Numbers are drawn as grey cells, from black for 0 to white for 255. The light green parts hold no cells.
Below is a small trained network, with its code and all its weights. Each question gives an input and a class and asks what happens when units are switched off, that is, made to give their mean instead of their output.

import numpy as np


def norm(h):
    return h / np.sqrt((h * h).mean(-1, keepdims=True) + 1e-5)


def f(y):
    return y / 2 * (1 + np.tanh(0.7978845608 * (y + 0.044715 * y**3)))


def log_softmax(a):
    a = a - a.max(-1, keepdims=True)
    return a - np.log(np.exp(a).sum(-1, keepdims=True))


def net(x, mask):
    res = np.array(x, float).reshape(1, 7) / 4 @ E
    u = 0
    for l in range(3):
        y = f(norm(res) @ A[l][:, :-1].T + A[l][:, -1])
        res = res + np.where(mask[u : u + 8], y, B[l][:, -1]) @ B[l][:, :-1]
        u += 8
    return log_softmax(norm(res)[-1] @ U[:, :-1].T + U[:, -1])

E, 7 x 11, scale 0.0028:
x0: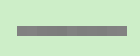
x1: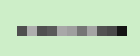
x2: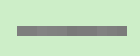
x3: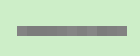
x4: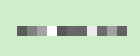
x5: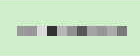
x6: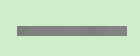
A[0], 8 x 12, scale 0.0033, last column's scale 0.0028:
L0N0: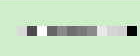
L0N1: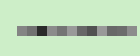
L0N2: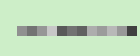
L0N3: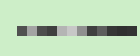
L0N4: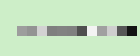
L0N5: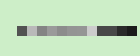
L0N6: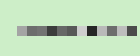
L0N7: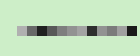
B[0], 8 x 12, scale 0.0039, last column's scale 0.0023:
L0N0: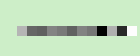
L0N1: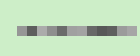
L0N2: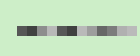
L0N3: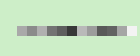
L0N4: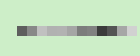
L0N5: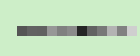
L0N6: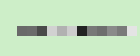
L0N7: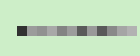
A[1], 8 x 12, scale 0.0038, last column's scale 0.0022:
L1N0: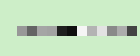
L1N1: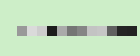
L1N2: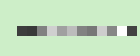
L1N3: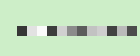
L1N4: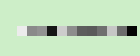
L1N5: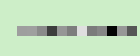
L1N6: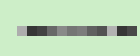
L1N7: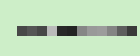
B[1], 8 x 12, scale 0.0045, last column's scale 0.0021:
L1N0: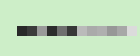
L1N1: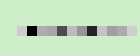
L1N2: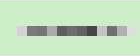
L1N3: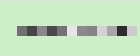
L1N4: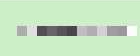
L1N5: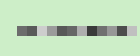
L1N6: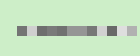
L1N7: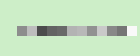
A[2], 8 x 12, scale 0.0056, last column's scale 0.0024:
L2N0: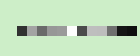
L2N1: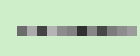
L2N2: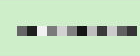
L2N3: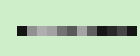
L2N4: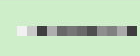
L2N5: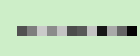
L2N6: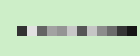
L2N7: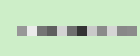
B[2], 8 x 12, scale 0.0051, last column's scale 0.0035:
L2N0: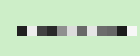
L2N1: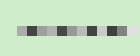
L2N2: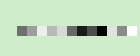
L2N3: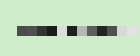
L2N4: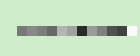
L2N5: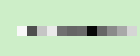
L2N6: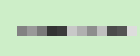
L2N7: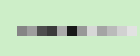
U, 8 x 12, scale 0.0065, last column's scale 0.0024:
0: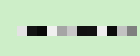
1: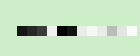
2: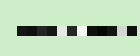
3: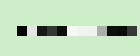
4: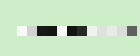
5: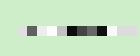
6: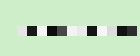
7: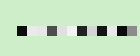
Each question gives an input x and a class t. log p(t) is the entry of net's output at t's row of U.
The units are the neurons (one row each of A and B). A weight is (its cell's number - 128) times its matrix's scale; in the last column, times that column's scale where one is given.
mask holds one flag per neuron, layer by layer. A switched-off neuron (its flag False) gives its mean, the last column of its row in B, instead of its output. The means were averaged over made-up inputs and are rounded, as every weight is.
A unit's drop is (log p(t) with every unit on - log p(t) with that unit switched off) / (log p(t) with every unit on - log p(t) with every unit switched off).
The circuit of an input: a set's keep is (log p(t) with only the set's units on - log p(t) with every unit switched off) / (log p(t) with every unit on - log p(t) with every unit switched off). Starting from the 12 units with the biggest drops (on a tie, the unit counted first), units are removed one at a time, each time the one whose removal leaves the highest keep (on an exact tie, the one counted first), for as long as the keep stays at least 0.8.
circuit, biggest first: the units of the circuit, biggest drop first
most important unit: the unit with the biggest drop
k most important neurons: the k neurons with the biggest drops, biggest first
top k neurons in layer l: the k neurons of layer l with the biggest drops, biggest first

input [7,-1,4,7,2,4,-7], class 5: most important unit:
L0N4
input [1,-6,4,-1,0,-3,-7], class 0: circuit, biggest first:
(L2N4; L1N2)
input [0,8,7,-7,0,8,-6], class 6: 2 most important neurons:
(L1N1; L0N6)
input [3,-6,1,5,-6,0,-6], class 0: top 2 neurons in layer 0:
(L0N6; L0N7)
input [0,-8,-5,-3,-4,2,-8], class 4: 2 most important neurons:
(L0N0; L2N7)
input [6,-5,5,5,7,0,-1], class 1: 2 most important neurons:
(L0N2; L1N7)
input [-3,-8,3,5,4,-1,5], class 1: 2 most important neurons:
(L1N7; L2N2)
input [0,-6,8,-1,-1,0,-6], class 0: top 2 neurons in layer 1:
(L1N6; L1N0)
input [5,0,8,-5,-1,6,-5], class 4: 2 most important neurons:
(L0N0; L1N4)
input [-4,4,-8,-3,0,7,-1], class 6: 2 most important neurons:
(L1N1; L0N6)
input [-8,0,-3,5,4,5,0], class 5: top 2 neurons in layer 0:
(L0N0; L0N2)
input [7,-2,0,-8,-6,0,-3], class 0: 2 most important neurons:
(L0N6; L0N7)
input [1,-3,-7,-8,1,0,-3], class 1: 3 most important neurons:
(L0N2; L1N6; L2N2)
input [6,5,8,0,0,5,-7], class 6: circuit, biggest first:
(L1N1)
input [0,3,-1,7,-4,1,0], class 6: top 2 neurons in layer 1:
(L1N1; L1N3)
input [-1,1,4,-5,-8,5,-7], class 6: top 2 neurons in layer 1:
(L1N1; L1N5)
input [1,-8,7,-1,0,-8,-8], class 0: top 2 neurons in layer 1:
(L1N2; L1N5)
